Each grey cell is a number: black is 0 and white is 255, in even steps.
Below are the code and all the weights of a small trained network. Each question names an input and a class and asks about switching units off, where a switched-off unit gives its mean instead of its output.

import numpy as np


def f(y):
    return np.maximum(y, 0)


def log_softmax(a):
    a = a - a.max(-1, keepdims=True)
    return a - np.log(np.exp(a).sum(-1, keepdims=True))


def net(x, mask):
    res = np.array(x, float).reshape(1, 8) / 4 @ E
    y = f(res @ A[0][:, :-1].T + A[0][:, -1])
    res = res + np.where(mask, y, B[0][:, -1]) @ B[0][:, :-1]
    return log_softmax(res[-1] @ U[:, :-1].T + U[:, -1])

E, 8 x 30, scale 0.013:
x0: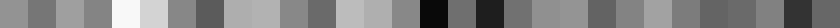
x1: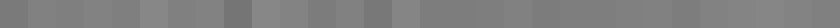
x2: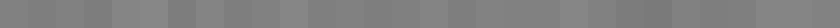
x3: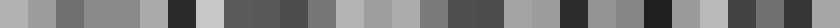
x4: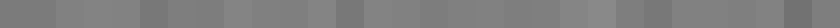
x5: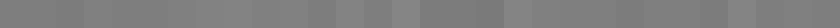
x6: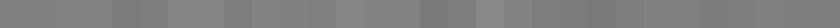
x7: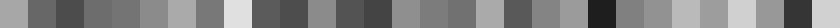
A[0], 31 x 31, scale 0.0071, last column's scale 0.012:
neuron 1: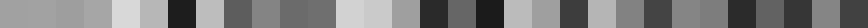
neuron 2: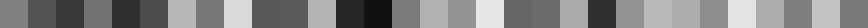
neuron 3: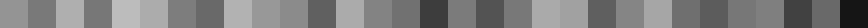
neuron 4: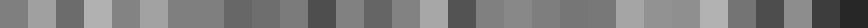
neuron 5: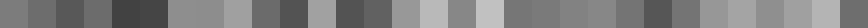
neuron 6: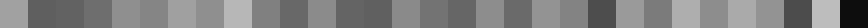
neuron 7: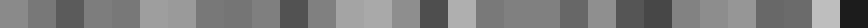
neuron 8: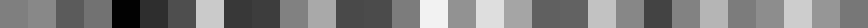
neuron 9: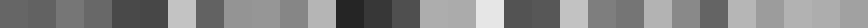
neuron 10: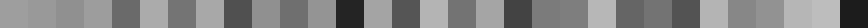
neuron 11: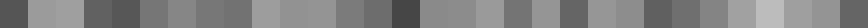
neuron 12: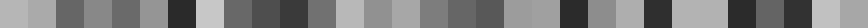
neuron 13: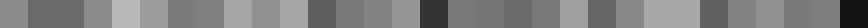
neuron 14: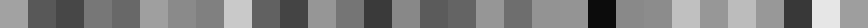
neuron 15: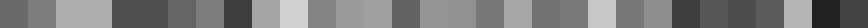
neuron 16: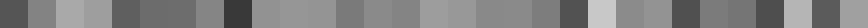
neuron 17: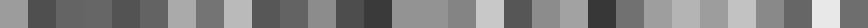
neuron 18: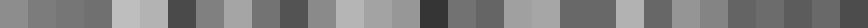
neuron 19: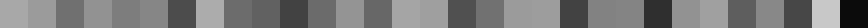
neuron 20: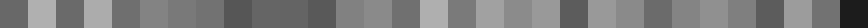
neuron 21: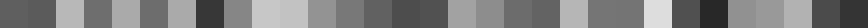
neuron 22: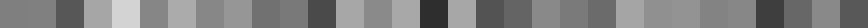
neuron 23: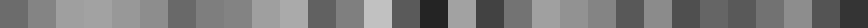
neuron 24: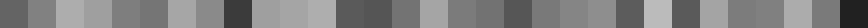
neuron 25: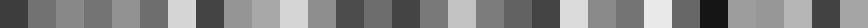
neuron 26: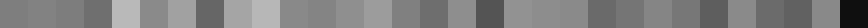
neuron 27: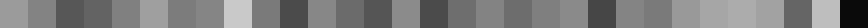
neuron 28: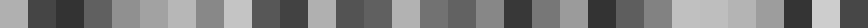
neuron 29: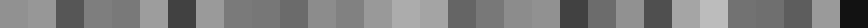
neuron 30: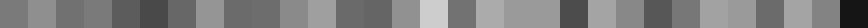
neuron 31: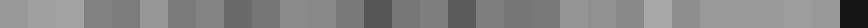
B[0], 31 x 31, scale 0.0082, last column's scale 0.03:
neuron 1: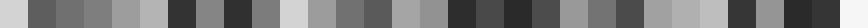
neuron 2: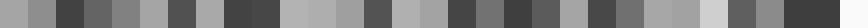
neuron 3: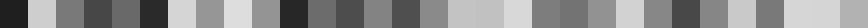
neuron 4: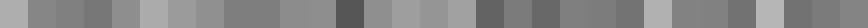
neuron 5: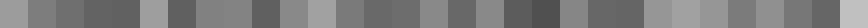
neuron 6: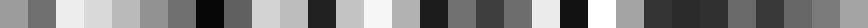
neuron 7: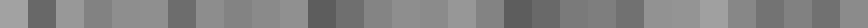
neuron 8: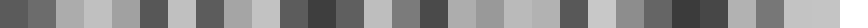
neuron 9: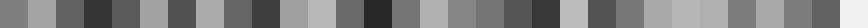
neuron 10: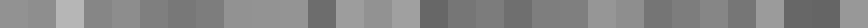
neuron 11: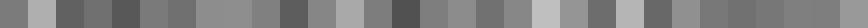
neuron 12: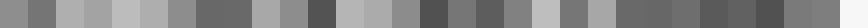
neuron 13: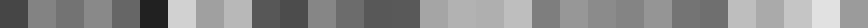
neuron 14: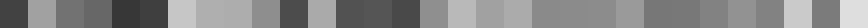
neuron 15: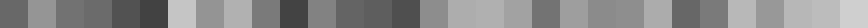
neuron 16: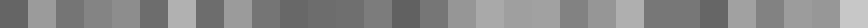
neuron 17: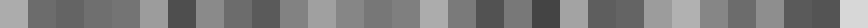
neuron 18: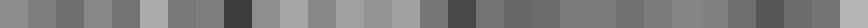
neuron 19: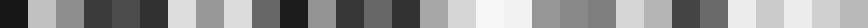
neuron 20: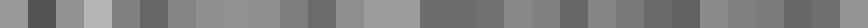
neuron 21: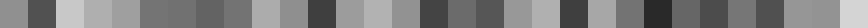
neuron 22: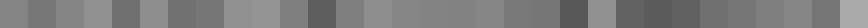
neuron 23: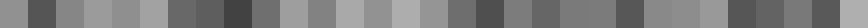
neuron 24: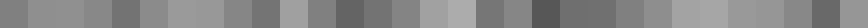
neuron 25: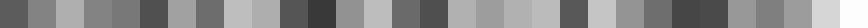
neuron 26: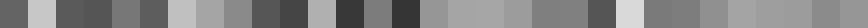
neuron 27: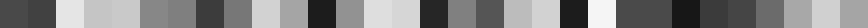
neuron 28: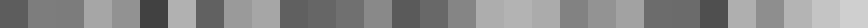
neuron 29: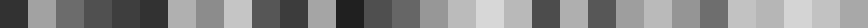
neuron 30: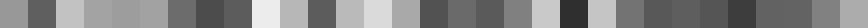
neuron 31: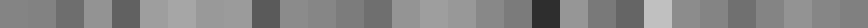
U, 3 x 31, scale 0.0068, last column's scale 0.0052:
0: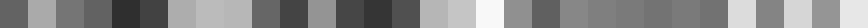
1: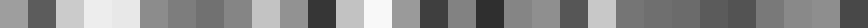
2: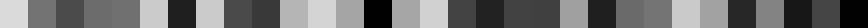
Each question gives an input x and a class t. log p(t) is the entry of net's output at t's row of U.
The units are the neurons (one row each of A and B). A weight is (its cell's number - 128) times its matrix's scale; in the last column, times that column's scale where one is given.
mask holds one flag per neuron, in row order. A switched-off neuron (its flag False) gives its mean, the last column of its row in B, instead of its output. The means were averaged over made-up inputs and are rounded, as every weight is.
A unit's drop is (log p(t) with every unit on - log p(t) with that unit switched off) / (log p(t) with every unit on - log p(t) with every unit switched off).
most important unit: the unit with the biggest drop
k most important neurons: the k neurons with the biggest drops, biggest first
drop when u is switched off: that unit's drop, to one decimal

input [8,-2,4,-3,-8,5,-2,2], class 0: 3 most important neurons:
neuron 3; neuron 13; neuron 12
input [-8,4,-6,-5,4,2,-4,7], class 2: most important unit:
neuron 2
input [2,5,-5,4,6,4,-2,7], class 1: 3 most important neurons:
neuron 6; neuron 27; neuron 12
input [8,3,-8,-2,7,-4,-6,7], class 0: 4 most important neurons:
neuron 14; neuron 3; neuron 13; neuron 12
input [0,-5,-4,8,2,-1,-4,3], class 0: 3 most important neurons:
neuron 19; neuron 29; neuron 14
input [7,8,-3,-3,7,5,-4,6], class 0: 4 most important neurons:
neuron 14; neuron 3; neuron 13; neuron 12
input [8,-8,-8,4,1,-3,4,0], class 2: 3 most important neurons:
neuron 1; neuron 8; neuron 25
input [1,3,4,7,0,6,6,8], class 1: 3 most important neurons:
neuron 6; neuron 27; neuron 12
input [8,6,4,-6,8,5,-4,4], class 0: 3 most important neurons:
neuron 3; neuron 13; neuron 26
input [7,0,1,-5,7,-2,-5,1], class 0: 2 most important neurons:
neuron 3; neuron 12
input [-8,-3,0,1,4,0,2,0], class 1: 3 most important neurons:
neuron 8; neuron 30; neuron 14
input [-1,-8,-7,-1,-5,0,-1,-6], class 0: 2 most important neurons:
neuron 15; neuron 12
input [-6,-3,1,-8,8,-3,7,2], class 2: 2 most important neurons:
neuron 2; neuron 9
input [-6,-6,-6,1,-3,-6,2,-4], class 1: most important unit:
neuron 30
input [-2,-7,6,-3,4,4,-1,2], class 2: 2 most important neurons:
neuron 2; neuron 19
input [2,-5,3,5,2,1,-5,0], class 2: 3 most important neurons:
neuron 8; neuron 1; neuron 25
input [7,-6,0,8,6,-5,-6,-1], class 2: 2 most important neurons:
neuron 1; neuron 8
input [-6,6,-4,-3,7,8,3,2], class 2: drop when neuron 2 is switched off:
0.4
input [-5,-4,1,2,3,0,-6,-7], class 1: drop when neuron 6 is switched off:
0.0
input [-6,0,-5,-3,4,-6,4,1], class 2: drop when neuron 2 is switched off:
0.4
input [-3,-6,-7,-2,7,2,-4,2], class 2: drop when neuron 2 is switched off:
0.1
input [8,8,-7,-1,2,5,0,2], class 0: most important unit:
neuron 3
